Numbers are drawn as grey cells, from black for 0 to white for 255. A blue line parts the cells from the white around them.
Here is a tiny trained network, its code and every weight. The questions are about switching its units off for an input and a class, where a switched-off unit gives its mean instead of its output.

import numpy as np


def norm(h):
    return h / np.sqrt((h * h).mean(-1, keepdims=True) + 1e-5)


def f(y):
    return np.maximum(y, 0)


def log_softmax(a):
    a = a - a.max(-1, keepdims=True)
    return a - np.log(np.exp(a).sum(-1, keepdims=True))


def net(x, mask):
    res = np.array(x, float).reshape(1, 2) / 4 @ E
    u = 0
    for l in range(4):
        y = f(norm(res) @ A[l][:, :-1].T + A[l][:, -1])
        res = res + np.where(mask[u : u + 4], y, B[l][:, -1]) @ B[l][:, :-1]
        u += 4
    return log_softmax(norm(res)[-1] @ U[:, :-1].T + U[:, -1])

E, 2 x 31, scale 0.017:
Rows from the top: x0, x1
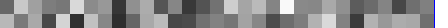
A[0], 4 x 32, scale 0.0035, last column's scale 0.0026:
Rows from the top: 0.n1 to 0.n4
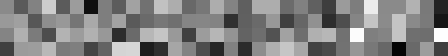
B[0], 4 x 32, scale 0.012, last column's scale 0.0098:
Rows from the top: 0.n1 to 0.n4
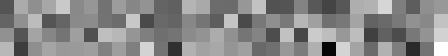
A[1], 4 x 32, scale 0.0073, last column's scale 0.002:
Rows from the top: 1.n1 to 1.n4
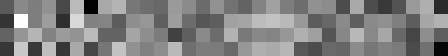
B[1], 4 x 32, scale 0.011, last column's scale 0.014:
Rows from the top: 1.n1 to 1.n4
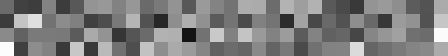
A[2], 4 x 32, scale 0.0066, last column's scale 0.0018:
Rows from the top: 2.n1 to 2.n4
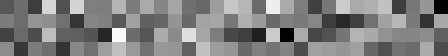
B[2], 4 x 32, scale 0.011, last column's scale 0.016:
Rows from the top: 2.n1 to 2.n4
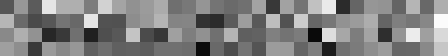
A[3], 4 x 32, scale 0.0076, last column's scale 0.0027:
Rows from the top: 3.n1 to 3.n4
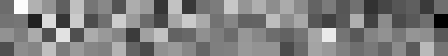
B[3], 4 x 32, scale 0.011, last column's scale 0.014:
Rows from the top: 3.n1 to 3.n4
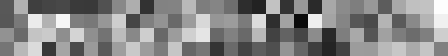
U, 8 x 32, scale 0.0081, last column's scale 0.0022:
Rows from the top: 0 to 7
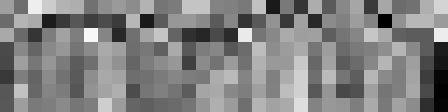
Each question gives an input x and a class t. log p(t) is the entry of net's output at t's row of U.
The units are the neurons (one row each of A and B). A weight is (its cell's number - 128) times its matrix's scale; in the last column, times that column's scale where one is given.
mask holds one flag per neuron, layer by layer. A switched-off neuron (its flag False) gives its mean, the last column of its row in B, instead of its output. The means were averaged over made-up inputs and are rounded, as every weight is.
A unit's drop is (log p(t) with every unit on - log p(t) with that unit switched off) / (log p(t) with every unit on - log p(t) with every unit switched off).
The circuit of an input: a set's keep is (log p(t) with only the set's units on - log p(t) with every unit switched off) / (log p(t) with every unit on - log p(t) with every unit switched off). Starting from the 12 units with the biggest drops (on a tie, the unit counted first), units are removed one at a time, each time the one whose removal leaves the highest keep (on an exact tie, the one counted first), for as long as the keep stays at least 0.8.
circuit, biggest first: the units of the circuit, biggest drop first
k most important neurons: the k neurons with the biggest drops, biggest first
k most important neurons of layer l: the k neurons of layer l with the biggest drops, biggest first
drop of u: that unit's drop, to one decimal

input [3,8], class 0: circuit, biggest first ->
3.n3
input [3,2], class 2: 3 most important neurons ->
0.n3, 2.n3, 1.n1
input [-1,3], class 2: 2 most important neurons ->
2.n4, 0.n3
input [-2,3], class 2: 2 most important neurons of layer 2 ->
2.n4, 2.n3
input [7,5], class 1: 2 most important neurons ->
3.n1, 0.n4
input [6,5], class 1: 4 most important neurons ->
0.n4, 3.n1, 3.n2, 2.n1
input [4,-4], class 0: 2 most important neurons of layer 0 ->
0.n4, 0.n2
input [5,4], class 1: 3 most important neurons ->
0.n4, 3.n1, 3.n2
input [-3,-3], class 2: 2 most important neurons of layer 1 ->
1.n3, 1.n2
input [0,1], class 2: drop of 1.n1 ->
0.3
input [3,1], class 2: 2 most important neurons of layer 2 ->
2.n2, 2.n3
